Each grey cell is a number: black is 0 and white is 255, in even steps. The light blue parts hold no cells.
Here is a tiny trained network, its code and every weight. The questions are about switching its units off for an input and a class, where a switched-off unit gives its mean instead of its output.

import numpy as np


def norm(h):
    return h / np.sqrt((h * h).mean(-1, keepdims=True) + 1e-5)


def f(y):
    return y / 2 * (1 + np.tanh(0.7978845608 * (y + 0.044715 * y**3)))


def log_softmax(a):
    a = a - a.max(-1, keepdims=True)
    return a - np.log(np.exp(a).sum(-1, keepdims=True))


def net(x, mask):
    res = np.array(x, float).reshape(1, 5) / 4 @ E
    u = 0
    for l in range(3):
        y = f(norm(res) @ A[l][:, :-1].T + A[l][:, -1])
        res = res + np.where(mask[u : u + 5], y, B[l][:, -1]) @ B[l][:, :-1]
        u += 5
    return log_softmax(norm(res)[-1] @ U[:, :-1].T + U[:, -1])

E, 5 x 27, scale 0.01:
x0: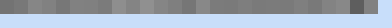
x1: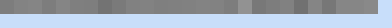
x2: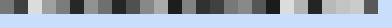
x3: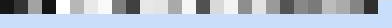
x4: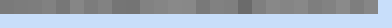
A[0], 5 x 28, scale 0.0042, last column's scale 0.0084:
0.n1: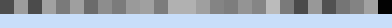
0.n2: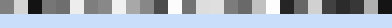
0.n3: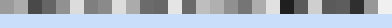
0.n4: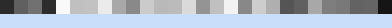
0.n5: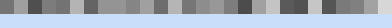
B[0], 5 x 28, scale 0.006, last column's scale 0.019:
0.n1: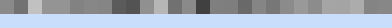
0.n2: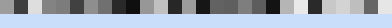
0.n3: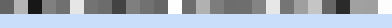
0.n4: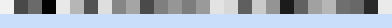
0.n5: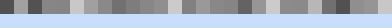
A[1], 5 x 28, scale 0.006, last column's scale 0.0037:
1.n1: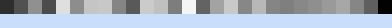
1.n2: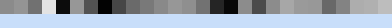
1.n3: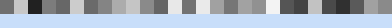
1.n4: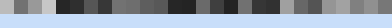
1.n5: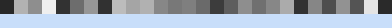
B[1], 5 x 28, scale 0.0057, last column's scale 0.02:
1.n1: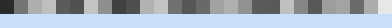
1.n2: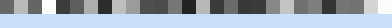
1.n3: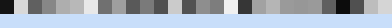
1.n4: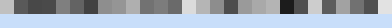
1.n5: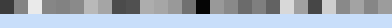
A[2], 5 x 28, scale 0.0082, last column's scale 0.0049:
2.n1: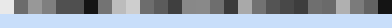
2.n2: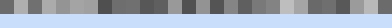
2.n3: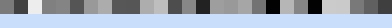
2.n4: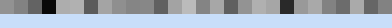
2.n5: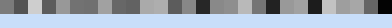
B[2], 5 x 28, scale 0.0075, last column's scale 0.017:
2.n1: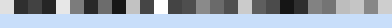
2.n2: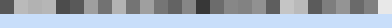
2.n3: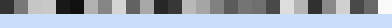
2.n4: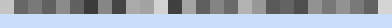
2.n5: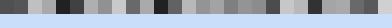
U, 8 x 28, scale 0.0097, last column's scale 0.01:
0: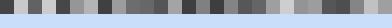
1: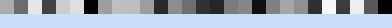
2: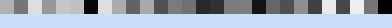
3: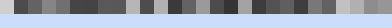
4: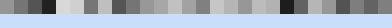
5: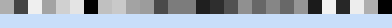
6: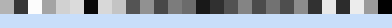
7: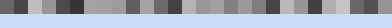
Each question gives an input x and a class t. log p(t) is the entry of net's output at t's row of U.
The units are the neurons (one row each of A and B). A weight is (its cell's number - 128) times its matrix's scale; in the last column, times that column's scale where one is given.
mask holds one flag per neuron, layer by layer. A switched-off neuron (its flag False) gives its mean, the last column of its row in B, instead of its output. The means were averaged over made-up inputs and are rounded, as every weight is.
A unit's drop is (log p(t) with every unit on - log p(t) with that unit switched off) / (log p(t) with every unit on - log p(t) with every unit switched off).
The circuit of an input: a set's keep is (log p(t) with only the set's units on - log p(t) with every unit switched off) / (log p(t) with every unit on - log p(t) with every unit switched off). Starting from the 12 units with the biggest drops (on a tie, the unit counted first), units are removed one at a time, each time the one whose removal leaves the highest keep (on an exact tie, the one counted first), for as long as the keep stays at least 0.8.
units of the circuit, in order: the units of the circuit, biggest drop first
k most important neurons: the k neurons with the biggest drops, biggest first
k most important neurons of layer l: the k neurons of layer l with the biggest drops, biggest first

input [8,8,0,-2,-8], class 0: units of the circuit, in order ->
(0.n2)
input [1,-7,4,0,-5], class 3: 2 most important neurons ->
(0.n4 0.n3)
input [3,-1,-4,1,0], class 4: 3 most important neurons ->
(0.n3 0.n4 1.n2)
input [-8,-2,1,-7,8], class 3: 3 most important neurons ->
(0.n3 1.n4 0.n5)
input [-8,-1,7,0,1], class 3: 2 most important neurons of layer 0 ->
(0.n4 0.n3)
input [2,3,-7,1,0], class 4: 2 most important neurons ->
(0.n3 1.n2)
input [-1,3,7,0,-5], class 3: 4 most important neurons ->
(0.n4 0.n2 1.n4 0.n3)
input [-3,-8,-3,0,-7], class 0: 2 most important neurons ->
(0.n3 1.n4)
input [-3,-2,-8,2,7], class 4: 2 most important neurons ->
(0.n3 1.n2)
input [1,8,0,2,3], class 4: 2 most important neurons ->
(0.n2 0.n4)
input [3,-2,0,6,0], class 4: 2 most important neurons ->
(0.n2 0.n4)
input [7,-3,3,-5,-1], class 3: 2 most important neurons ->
(0.n3 1.n4)
